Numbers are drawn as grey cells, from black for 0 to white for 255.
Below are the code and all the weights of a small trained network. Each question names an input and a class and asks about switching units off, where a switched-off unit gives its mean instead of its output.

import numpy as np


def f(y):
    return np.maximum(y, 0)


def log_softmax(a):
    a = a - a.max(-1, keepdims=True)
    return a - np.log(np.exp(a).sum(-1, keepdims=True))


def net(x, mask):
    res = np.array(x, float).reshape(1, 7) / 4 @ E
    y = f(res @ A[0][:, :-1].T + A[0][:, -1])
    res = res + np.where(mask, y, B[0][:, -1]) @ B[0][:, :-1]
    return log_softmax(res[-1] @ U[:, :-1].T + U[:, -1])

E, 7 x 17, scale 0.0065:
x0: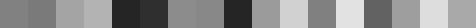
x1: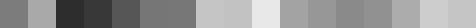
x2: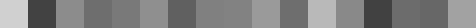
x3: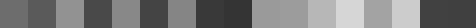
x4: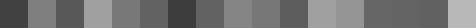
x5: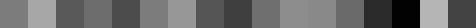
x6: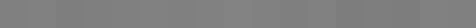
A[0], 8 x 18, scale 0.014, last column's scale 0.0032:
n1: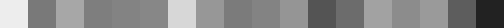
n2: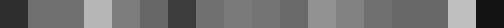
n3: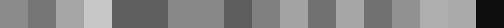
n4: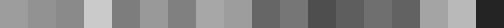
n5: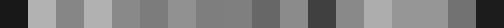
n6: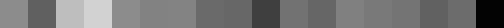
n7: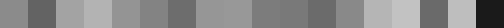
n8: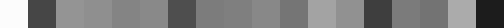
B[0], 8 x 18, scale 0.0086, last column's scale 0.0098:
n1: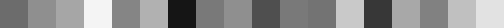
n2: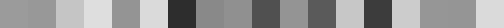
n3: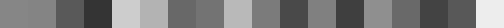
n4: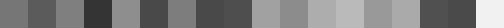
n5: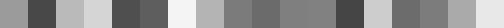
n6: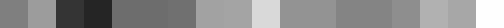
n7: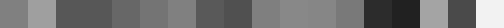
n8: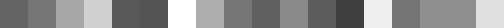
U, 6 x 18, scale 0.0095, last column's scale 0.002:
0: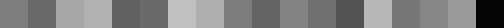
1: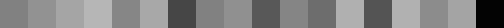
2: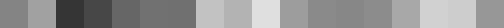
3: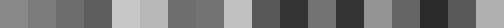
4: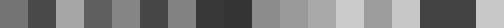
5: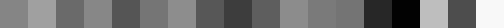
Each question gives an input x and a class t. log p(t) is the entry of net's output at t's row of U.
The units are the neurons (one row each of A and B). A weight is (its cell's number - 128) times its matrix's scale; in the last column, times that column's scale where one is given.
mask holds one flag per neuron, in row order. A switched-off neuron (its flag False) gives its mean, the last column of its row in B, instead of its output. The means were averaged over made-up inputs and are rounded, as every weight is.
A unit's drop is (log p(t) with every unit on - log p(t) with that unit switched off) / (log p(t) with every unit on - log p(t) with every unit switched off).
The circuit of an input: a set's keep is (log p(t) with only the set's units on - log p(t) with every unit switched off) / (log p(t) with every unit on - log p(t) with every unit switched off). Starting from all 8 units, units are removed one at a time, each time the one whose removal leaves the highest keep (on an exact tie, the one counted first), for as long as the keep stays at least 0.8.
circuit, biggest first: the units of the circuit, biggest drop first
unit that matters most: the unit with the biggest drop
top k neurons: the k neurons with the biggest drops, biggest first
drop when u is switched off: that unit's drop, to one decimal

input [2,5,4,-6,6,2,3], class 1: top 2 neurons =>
n2, n6
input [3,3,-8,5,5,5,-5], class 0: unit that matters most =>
n5
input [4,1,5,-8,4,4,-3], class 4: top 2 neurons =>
n4, n5
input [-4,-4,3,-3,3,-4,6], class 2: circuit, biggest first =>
n6, n3
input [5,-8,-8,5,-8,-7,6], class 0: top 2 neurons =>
n5, n2
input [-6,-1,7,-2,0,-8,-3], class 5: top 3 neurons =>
n7, n5, n3
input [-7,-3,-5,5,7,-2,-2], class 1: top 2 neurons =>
n2, n3
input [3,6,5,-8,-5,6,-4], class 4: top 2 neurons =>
n4, n6
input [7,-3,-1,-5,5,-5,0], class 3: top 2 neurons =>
n3, n1
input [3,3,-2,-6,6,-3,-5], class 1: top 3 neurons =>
n2, n6, n8
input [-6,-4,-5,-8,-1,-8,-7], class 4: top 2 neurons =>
n4, n3
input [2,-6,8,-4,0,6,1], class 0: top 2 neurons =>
n8, n7
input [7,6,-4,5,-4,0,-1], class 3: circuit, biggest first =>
n3, n6
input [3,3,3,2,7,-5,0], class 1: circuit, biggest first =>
n2
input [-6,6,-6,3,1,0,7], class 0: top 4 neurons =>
n6, n3, n5, n4
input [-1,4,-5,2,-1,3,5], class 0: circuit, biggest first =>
n6, n7
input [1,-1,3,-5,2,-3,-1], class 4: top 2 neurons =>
n4, n5
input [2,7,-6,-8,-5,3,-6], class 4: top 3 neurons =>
n4, n6, n8
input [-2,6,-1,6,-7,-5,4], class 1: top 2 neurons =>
n1, n6
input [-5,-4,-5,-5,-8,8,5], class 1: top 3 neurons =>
n1, n7, n3
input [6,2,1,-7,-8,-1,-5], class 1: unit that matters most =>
n1
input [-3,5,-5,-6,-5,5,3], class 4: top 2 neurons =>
n4, n6
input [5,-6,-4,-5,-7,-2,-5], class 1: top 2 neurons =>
n1, n8
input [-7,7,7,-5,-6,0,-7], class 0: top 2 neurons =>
n8, n6
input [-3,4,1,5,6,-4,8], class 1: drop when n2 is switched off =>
0.5
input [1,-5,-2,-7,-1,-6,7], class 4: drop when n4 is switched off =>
1.4
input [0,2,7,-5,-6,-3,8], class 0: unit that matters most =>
n8
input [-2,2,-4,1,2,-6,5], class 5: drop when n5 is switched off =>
0.0
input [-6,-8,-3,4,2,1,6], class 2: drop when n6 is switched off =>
0.7
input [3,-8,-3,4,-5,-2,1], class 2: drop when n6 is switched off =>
0.9
